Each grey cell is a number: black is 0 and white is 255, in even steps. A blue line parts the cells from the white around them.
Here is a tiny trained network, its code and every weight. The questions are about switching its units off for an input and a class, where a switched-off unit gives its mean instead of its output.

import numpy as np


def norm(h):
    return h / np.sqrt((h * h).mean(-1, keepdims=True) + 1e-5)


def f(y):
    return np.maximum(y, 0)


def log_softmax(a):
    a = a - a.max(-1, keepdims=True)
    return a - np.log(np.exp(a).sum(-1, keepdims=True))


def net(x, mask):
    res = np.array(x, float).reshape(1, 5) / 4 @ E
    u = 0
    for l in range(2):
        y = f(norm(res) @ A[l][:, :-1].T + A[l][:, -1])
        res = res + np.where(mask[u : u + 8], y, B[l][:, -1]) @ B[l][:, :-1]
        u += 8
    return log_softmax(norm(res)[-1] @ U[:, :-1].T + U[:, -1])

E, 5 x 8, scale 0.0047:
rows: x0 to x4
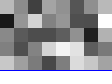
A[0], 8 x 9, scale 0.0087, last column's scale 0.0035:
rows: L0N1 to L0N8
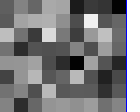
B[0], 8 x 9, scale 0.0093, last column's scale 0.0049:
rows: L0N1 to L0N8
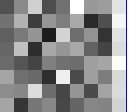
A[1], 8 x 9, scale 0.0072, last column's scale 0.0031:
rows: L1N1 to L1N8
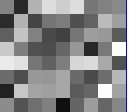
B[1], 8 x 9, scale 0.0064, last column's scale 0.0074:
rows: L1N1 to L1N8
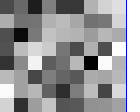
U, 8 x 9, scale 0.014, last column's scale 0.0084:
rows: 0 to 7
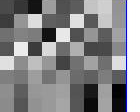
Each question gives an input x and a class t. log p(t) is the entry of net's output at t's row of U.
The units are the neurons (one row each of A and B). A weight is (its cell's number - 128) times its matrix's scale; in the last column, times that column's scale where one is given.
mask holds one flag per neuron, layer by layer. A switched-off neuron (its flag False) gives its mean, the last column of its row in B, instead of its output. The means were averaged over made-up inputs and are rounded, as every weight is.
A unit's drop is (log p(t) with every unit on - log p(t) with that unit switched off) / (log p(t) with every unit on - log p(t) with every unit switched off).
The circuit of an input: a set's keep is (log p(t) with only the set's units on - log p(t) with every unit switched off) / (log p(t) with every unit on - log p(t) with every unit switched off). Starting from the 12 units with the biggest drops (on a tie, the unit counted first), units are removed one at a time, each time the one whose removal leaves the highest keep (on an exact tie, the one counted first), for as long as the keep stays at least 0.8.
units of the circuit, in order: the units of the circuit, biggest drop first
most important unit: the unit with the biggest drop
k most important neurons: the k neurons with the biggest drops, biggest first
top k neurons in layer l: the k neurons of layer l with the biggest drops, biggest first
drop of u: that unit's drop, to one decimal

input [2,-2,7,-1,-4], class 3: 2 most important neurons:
L0N4, L1N5
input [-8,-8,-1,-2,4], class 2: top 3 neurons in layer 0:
L0N6, L0N1, L0N7
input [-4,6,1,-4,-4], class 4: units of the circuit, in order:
L1N7
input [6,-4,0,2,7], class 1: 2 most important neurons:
L1N5, L0N6
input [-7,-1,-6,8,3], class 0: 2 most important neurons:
L1N1, L0N3
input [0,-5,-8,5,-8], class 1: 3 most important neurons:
L0N1, L0N7, L0N4
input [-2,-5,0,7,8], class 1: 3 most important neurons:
L1N5, L0N5, L1N6
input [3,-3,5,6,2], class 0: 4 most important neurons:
L0N2, L1N1, L0N8, L1N7
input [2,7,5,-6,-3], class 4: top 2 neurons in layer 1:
L1N7, L1N1
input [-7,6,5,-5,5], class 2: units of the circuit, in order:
L0N6, L0N1
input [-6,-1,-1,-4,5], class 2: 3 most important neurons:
L0N6, L0N1, L1N1
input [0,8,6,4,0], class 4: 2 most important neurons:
L1N7, L0N2
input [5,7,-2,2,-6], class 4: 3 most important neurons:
L1N7, L1N5, L0N6
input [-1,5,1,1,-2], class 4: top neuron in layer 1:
L1N7
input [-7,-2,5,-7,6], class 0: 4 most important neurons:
L0N5, L0N3, L0N1, L1N3
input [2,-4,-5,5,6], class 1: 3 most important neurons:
L1N5, L0N5, L0N4
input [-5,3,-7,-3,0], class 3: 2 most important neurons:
L0N2, L0N3
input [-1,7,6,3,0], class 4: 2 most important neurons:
L1N7, L0N2
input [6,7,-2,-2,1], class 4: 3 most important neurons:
L1N7, L0N6, L0N4
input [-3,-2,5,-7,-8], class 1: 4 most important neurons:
L0N1, L0N7, L1N1, L0N8
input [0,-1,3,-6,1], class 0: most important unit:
L0N5
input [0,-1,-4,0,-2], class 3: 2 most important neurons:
L0N2, L1N5
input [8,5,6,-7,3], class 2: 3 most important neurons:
L0N3, L1N1, L0N8
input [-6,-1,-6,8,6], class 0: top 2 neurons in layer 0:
L0N1, L0N3
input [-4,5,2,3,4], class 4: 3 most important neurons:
L0N3, L1N7, L0N1
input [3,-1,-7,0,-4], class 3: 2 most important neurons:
L0N2, L1N5
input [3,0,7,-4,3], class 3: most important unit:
L0N4
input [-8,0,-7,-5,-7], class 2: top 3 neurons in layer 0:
L0N6, L0N5, L0N4
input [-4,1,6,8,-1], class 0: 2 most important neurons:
L1N1, L0N2
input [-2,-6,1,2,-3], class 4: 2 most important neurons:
L0N8, L0N7
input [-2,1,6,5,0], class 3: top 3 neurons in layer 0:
L0N4, L0N5, L0N1
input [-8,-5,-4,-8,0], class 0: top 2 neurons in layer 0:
L0N5, L0N3
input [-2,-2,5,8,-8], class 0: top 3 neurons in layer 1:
L1N1, L1N5, L1N6
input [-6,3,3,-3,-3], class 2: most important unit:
L0N6
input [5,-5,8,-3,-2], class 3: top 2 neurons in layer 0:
L0N4, L0N6
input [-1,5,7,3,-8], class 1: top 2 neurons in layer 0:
L0N1, L0N2
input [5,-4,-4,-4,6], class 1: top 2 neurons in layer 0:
L0N6, L0N4
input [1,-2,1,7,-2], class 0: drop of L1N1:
0.2
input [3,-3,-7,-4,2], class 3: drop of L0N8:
0.0
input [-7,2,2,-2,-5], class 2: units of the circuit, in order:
L0N6
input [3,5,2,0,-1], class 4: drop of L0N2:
0.2
